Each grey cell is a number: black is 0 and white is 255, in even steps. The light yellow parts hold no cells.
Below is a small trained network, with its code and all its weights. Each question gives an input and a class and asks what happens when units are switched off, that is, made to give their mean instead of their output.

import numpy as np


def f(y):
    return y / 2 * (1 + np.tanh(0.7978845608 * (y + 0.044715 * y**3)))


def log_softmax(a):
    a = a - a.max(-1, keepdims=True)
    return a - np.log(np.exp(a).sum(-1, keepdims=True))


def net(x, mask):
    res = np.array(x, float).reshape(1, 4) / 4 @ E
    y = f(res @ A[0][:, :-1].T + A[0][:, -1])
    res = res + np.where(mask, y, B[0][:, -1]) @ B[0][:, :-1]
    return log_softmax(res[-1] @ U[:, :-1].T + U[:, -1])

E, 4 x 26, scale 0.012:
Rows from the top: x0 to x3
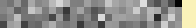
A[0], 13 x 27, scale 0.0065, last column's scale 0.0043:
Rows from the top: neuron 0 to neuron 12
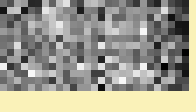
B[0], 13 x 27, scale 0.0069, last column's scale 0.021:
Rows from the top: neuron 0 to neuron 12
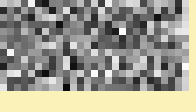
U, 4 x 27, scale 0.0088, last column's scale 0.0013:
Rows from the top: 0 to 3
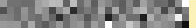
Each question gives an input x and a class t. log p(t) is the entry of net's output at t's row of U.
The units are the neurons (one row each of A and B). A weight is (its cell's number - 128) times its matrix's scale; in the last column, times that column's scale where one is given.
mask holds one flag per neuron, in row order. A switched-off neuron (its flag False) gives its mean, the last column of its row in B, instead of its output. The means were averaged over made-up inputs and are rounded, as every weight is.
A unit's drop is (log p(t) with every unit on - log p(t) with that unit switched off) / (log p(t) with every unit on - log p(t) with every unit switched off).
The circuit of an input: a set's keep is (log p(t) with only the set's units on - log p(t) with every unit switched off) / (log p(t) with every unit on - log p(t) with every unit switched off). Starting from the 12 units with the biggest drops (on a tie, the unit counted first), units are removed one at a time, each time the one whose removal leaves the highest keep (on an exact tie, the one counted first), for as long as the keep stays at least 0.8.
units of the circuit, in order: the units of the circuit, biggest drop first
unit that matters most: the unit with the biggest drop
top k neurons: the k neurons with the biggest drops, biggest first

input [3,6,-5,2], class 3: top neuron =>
[neuron 10]
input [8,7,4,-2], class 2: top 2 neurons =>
[neuron 4; neuron 3]
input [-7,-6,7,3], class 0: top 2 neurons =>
[neuron 4; neuron 3]
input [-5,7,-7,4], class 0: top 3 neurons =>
[neuron 0; neuron 12; neuron 2]
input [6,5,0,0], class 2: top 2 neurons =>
[neuron 4; neuron 3]
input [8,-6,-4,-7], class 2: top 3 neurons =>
[neuron 4; neuron 3; neuron 1]
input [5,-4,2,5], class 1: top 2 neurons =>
[neuron 1; neuron 8]
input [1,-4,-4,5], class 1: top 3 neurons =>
[neuron 1; neuron 8; neuron 11]
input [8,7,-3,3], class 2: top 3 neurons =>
[neuron 4; neuron 3; neuron 0]
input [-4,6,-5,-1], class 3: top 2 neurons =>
[neuron 6; neuron 11]
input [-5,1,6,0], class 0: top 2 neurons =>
[neuron 4; neuron 3]
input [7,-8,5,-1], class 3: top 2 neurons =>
[neuron 0; neuron 7]
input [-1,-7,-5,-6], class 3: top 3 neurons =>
[neuron 0; neuron 1; neuron 8]
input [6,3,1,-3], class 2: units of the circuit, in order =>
[neuron 4]
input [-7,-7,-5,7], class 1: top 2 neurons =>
[neuron 4; neuron 3]
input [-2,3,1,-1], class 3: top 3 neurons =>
[neuron 4; neuron 3; neuron 9]
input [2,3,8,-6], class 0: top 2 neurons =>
[neuron 11; neuron 6]
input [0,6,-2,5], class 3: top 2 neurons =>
[neuron 10; neuron 9]
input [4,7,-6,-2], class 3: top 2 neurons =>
[neuron 10; neuron 6]
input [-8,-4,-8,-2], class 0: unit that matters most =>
neuron 4
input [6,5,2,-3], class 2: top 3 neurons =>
[neuron 4; neuron 3; neuron 0]
